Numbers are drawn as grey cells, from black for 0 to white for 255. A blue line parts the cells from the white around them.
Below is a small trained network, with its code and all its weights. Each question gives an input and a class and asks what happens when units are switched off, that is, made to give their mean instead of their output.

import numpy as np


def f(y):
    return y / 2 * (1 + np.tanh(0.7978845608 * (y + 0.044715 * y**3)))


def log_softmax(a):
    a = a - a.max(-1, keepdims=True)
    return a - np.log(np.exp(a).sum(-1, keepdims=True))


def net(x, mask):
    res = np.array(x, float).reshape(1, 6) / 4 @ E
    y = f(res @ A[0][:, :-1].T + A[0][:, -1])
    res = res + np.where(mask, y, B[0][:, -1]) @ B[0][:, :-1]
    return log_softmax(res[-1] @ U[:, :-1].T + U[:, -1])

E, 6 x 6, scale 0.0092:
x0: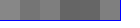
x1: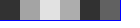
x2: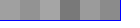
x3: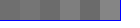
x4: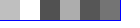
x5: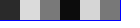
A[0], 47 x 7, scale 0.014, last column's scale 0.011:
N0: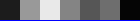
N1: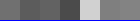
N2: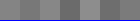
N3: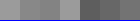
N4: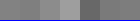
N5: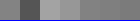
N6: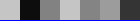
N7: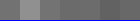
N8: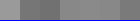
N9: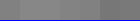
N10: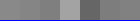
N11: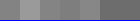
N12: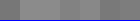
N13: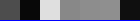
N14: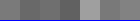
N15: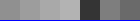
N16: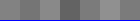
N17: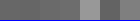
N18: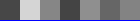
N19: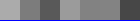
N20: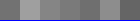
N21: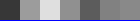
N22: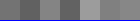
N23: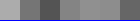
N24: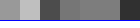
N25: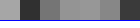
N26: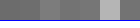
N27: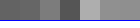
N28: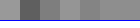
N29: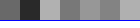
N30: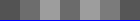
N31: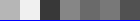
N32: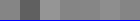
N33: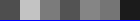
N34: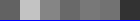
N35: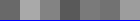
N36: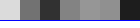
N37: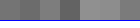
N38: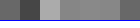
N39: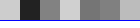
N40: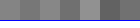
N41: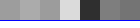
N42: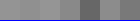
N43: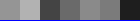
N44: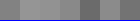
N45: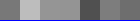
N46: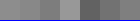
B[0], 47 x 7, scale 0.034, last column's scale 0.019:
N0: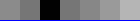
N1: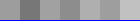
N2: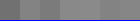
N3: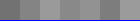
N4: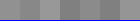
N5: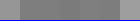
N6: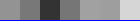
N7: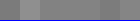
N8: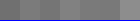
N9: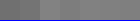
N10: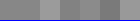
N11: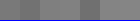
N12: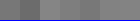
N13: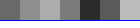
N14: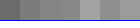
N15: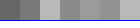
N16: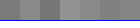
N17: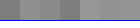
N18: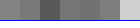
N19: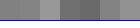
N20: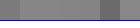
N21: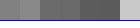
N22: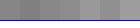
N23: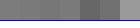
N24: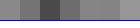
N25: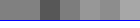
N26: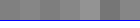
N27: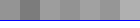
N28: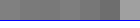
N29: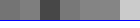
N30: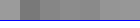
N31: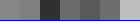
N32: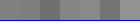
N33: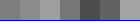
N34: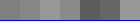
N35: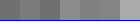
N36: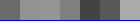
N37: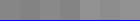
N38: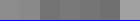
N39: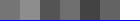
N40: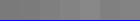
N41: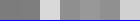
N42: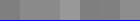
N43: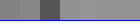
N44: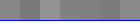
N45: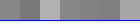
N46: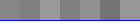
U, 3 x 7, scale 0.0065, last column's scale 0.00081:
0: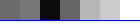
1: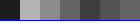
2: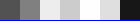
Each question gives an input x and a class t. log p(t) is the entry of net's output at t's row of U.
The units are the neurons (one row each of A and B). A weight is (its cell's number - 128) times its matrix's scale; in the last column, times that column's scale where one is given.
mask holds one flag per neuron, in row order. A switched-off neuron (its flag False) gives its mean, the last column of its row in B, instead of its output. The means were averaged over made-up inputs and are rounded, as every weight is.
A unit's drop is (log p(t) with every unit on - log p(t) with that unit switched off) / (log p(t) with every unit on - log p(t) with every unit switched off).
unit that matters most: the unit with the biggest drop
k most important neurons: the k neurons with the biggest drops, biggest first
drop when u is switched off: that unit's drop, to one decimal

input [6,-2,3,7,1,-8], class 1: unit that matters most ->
N39
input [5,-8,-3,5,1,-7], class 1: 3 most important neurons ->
[N36 N39 N0]
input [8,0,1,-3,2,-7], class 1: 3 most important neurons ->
[N39 N1 N27]
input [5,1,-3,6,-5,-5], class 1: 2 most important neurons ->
[N13 N0]
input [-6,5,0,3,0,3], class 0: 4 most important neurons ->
[N0 N13 N39 N36]
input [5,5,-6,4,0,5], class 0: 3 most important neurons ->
[N0 N13 N39]
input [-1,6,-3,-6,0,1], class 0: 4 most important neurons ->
[N0 N13 N39 N36]
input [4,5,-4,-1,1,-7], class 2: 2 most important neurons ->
[N41 N15]
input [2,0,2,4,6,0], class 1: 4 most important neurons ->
[N31 N6 N0 N1]
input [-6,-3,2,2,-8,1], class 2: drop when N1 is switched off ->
0.1
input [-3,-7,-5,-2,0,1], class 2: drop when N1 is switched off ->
0.2
